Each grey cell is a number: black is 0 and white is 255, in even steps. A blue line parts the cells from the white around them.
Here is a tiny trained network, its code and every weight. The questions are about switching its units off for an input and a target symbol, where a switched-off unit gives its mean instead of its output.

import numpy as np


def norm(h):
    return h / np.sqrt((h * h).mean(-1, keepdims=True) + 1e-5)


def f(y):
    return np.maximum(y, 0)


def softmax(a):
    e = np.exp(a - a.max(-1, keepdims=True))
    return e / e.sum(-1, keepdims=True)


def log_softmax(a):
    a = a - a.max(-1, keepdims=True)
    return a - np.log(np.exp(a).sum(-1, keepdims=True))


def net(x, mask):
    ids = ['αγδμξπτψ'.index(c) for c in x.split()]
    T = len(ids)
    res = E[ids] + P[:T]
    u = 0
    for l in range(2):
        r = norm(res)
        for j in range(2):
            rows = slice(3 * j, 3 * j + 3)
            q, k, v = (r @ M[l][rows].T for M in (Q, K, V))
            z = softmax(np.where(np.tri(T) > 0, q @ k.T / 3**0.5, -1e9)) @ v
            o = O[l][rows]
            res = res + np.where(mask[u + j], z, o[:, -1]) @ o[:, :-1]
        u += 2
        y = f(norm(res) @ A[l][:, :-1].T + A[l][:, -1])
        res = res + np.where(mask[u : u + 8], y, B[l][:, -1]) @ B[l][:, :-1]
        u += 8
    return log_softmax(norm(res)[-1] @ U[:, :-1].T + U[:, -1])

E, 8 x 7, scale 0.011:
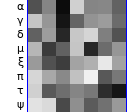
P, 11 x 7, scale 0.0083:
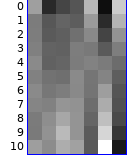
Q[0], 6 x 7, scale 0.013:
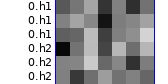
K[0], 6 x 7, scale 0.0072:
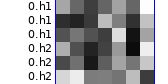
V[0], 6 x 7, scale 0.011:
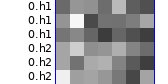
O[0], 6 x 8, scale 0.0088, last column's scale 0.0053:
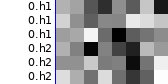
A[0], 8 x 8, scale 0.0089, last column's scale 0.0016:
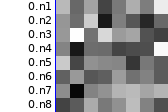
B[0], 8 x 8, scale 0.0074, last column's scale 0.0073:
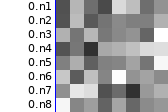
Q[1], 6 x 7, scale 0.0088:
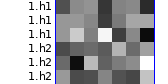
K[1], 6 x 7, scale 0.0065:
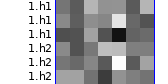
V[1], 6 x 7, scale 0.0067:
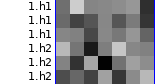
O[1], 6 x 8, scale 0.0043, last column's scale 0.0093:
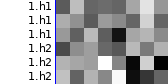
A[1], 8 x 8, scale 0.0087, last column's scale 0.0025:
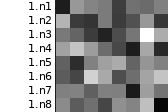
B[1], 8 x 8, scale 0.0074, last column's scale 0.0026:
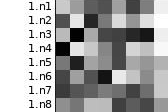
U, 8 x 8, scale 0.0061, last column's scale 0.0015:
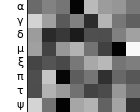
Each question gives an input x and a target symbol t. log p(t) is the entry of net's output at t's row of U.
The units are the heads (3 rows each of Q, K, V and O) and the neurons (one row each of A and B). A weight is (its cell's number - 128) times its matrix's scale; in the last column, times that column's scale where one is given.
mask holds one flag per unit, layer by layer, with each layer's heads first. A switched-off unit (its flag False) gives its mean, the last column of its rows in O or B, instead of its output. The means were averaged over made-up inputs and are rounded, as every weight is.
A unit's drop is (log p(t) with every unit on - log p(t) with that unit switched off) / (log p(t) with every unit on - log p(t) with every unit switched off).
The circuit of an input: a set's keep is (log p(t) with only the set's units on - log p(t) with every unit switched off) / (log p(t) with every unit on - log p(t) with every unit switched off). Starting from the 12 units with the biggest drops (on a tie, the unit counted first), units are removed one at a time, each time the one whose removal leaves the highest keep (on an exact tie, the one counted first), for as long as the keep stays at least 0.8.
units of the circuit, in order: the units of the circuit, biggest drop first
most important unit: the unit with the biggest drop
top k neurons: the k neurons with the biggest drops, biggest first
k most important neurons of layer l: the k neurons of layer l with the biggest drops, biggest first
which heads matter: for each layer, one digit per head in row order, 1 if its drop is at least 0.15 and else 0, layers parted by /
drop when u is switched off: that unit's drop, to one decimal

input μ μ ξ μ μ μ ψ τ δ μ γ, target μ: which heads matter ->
10 / 01
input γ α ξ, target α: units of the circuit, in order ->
(0.n7; 0.h2)
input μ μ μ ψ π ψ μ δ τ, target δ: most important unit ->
0.h2
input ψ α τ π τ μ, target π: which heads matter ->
10 / 00
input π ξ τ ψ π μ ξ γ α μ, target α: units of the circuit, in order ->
(0.h2; 1.n6)
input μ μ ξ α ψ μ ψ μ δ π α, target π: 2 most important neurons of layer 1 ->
(1.n2; 1.n7)
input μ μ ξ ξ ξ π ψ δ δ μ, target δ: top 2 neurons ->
(1.n3; 0.n4)
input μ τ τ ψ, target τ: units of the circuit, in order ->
(1.n4; 0.h2)
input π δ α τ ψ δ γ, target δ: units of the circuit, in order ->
(0.h2; 1.n3)
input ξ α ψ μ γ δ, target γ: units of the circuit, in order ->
(0.h1; 0.n3)
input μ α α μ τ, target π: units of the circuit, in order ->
(0.n2; 0.h1; 0.n4)
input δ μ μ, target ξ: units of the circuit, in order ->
(1.n6; 0.h2)
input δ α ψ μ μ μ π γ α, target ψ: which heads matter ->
01 / 00
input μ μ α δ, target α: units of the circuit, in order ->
(0.h2)
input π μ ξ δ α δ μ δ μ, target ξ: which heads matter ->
10 / 00
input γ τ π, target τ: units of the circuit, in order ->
(0.h1; 1.n4)
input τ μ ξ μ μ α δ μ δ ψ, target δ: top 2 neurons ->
(1.n3; 0.n5)
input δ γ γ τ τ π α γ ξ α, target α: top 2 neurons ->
(0.n7; 0.n8)
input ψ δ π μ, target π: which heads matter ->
01 / 00
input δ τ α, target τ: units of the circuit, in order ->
(0.h1)
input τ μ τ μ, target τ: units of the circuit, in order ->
(0.h1; 1.n4)
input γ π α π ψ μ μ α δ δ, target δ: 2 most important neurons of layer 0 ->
(0.n3; 0.n5)
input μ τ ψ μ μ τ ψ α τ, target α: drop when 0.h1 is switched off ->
0.2
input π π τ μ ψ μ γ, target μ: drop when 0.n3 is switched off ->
0.1
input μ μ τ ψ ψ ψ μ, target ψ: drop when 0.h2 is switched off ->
0.7
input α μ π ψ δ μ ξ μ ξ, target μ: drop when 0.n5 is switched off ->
0.1
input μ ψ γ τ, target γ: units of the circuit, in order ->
(0.h1)
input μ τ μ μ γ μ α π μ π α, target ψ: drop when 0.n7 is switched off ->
0.1
